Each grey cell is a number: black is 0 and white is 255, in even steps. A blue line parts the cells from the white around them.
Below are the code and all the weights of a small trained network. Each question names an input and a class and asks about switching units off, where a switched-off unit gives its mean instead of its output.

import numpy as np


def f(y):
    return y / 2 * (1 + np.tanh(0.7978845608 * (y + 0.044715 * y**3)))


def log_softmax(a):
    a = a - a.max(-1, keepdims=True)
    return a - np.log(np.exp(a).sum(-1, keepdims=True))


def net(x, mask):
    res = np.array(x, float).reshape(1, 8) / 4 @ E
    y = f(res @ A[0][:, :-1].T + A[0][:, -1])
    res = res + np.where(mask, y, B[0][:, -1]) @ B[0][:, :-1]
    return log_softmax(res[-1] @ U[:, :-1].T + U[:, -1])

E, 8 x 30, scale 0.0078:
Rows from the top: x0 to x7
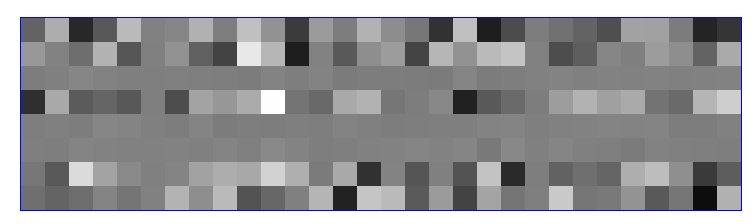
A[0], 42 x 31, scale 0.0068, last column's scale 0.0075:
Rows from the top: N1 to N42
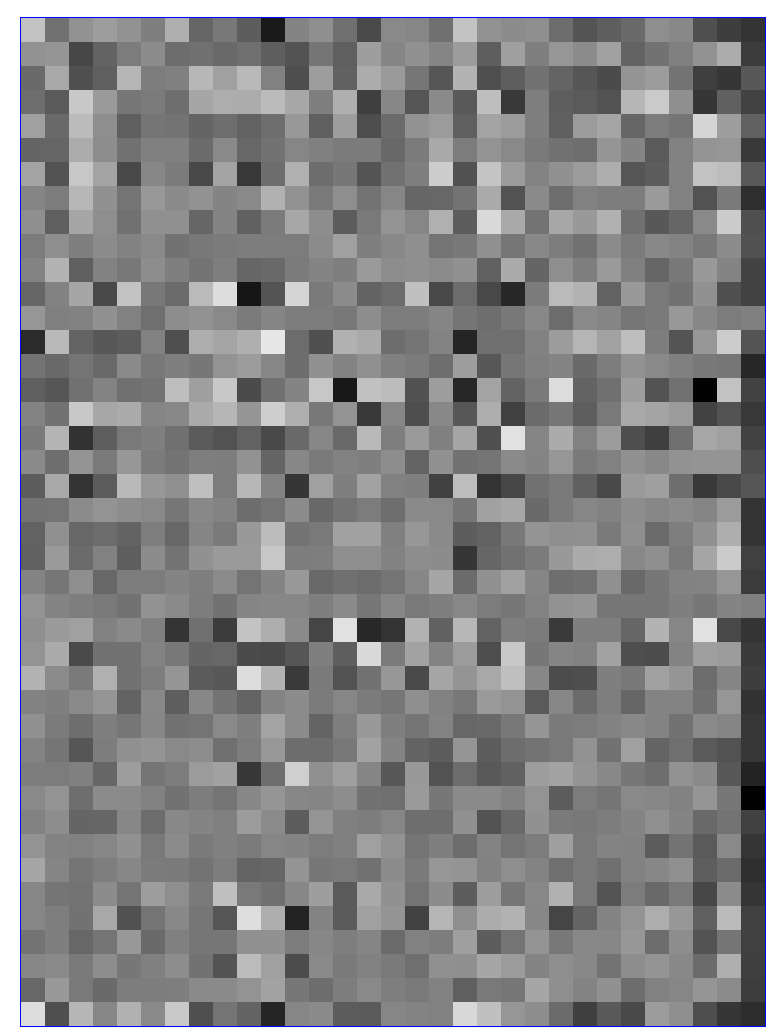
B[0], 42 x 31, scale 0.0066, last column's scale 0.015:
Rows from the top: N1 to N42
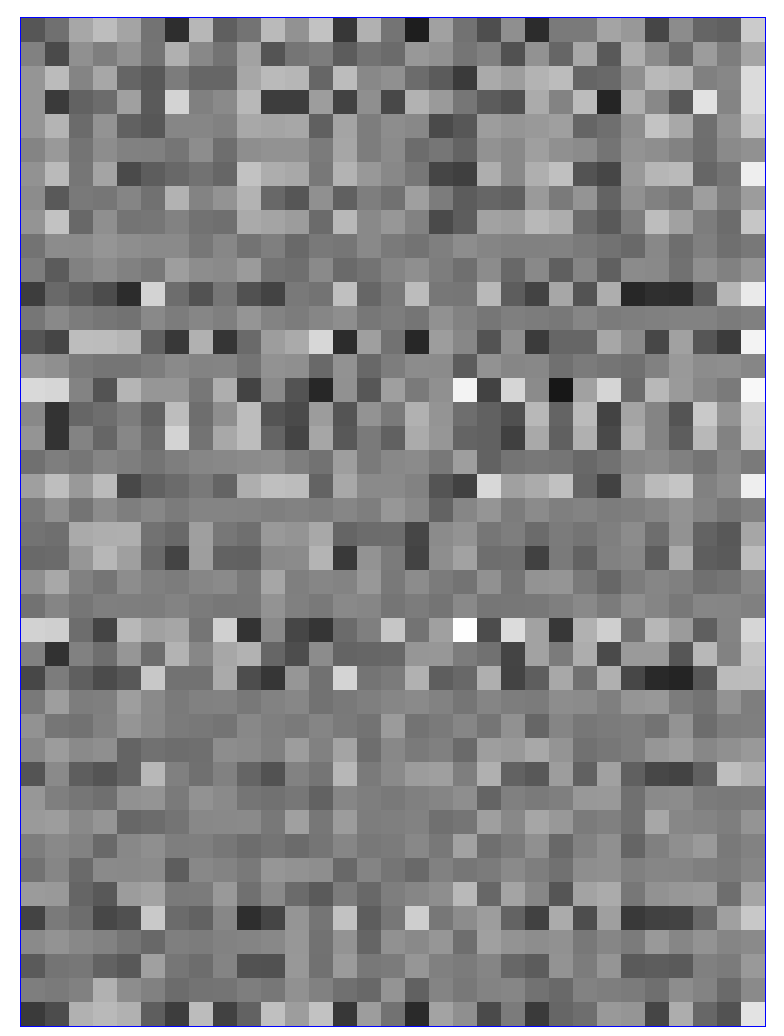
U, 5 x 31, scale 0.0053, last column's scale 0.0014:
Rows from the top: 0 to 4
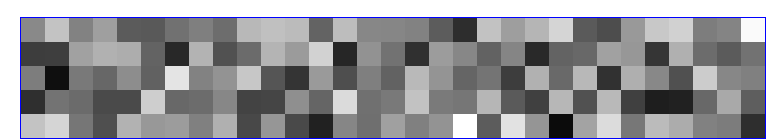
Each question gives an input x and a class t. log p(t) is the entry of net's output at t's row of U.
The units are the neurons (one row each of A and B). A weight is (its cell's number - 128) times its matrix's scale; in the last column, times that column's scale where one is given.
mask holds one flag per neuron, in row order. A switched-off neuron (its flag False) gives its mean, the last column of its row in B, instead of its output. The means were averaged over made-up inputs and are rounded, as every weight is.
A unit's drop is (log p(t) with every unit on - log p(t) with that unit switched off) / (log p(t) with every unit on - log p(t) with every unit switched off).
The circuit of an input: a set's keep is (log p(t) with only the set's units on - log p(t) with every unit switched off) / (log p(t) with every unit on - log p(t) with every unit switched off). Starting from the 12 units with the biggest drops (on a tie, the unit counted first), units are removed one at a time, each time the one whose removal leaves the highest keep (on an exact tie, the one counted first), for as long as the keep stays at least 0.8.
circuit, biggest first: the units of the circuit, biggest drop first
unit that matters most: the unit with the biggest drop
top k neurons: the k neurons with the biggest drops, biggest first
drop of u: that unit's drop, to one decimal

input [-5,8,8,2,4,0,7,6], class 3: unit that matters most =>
N38
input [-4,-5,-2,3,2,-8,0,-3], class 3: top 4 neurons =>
N12, N20, N3, N32
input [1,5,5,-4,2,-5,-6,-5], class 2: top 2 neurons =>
N18, N16
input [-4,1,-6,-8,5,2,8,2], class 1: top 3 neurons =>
N42, N1, N18
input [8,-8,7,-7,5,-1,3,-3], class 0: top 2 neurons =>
N20, N3
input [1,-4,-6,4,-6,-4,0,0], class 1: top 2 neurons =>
N14, N38
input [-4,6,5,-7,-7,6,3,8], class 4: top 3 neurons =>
N16, N14, N37
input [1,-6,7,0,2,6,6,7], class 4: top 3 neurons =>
N16, N37, N18
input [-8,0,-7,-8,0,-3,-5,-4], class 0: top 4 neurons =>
N7, N5, N14, N9
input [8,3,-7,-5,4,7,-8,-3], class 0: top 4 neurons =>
N20, N3, N4, N17
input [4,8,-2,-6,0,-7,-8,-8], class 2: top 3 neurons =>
N18, N27, N12
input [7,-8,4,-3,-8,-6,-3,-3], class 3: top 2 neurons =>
N12, N32
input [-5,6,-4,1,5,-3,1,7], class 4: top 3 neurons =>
N16, N12, N37
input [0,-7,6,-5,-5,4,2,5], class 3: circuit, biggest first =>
N12
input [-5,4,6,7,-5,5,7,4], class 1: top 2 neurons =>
N14, N23
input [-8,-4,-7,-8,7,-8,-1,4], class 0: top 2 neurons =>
N7, N9
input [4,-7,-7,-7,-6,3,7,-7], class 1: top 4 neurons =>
N42, N1, N16, N18
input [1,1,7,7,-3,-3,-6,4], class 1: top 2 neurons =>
N14, N23
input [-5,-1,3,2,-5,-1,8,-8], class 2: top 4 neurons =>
N4, N17, N16, N8
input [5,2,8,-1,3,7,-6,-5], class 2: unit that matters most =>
N18
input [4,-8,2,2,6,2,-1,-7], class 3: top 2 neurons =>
N12, N16
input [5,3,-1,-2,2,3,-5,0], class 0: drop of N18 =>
-0.1
